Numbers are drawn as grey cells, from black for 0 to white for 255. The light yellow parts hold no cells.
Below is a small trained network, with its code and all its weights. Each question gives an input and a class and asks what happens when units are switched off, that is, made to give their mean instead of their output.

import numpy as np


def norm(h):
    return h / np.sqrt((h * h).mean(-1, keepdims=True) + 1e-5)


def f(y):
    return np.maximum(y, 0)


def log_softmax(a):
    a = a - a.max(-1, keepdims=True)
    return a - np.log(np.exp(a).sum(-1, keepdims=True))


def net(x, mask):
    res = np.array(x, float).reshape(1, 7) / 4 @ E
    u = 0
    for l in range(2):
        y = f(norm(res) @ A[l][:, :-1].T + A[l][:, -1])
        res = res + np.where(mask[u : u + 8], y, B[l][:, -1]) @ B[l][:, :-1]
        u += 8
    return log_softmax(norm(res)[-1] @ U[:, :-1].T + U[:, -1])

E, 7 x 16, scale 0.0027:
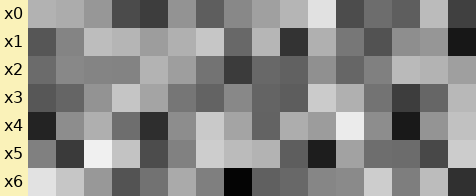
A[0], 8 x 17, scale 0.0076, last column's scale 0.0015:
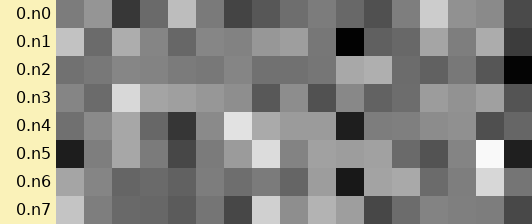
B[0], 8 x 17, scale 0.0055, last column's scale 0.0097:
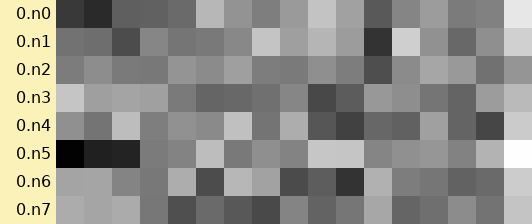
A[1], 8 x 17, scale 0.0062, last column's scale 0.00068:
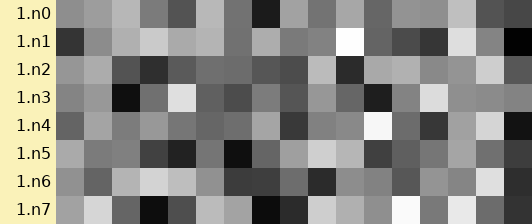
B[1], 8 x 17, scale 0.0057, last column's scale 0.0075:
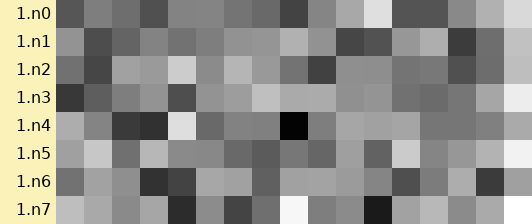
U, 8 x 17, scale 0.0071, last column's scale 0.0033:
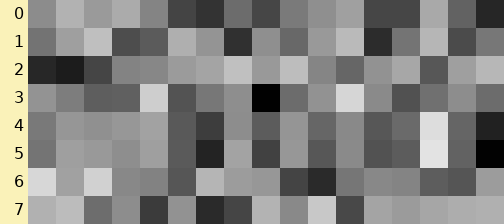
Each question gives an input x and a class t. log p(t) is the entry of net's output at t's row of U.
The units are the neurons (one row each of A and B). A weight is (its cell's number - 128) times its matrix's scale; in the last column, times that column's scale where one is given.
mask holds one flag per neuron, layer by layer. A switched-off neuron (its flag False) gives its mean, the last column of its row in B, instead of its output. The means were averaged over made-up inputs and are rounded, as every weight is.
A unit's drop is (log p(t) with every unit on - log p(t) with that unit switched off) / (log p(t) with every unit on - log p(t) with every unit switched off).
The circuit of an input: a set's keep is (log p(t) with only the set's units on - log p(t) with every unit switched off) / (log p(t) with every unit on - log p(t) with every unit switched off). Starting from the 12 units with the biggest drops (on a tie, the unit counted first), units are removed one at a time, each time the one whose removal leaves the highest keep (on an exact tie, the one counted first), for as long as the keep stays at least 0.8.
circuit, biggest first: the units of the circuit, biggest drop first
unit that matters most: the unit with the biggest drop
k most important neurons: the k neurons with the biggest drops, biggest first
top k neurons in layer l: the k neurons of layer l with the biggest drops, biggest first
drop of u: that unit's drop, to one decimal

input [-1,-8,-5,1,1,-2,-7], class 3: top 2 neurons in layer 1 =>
1.n4, 1.n7
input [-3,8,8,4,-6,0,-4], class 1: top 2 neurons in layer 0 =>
0.n3, 0.n5
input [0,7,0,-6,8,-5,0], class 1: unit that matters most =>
0.n4
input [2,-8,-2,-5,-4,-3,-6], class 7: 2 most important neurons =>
0.n7, 1.n5
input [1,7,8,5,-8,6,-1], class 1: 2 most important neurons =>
1.n6, 0.n3
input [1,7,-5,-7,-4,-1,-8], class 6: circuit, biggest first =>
0.n5, 0.n0
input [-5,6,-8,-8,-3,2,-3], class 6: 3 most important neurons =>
0.n4, 0.n5, 0.n0
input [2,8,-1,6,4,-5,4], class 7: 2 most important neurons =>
1.n7, 0.n5
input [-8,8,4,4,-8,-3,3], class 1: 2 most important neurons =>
0.n5, 1.n6
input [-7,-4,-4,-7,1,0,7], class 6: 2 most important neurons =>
0.n5, 0.n6
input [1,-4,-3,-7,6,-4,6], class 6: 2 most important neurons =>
0.n6, 0.n5
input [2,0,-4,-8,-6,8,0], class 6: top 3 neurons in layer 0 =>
0.n5, 0.n4, 0.n0
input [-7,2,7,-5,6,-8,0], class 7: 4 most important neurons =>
1.n7, 0.n5, 0.n6, 0.n4
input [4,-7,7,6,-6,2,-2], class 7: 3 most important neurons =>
1.n5, 0.n7, 0.n5
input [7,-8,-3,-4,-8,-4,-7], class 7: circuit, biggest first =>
0.n7
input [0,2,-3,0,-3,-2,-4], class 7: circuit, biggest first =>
0.n5, 0.n7
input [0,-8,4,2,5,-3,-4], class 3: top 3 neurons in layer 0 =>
0.n6, 0.n0, 0.n1
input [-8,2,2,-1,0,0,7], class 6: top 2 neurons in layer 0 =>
0.n5, 0.n3
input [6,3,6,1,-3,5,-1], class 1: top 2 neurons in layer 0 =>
0.n3, 0.n6
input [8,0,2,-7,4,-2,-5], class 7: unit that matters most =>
0.n7
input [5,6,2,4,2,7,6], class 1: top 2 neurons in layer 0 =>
0.n6, 0.n1
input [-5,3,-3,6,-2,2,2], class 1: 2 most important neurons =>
1.n6, 0.n6
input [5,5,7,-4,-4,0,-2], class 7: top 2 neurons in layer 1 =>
1.n5, 1.n2
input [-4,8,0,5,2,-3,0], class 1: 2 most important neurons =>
0.n5, 1.n6
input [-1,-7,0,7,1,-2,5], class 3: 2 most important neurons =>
0.n6, 1.n4
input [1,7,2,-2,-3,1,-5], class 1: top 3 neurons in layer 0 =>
0.n6, 0.n5, 0.n3
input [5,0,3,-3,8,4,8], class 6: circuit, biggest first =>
0.n4
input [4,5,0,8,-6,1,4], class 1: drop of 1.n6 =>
0.2
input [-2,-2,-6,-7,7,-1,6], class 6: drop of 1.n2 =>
0.0
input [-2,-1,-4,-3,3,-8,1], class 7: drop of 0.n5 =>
0.1
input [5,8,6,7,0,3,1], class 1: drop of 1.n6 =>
0.2
